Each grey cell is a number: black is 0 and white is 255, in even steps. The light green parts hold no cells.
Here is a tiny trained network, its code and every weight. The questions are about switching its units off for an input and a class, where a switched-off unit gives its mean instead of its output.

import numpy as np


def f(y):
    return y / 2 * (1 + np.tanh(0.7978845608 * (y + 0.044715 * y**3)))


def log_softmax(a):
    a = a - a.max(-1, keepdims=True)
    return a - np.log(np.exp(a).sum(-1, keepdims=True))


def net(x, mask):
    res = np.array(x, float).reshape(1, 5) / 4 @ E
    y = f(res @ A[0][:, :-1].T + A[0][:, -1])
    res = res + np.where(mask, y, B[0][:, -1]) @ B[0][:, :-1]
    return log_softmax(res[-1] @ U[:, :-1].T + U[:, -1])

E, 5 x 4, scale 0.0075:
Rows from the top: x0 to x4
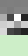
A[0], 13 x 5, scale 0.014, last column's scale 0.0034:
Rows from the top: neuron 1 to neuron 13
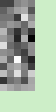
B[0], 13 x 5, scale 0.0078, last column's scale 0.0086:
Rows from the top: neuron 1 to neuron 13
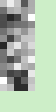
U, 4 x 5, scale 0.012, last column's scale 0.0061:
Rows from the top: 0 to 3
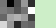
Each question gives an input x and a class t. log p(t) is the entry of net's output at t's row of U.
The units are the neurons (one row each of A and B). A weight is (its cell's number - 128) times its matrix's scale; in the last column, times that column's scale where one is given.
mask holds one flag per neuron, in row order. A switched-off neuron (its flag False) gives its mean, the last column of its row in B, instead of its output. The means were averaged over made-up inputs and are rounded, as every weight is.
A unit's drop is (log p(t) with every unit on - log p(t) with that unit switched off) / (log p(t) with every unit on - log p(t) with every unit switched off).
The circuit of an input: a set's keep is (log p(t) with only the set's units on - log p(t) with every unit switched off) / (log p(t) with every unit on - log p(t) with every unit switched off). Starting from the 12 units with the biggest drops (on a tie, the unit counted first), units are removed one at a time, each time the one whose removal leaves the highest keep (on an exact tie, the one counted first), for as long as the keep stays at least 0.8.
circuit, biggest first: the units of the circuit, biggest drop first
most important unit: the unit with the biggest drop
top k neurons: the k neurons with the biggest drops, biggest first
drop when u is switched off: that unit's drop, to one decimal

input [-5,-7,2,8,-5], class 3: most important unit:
neuron 13
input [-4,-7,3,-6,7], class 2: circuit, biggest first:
(neuron 7; neuron 8)
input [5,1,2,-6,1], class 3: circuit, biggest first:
(neuron 12; neuron 3)
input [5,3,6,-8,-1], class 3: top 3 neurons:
(neuron 12; neuron 1; neuron 3)
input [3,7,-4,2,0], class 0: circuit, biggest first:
(neuron 3; neuron 1)
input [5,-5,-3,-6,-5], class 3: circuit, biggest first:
(neuron 12; neuron 1)
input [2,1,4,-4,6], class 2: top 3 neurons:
(neuron 7; neuron 8; neuron 3)
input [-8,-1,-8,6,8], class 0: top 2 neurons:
(neuron 3; neuron 6)
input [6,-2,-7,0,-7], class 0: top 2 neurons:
(neuron 3; neuron 7)
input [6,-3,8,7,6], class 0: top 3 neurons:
(neuron 9; neuron 11; neuron 1)
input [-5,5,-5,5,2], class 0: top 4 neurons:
(neuron 3; neuron 6; neuron 1; neuron 12)
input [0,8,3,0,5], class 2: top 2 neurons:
(neuron 7; neuron 3)
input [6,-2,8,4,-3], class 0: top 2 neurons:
(neuron 9; neuron 11)
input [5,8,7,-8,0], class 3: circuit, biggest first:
(neuron 12)
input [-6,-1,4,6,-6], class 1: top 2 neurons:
(neuron 11; neuron 13)
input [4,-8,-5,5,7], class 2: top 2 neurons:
(neuron 7; neuron 5)
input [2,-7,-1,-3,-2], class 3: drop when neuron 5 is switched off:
0.1
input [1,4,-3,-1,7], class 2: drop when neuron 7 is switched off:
0.2
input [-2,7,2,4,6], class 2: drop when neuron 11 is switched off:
-0.1
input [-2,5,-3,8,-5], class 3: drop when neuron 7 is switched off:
0.2
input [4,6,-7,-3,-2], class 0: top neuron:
(neuron 3)
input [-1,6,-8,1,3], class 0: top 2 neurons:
(neuron 3; neuron 6)
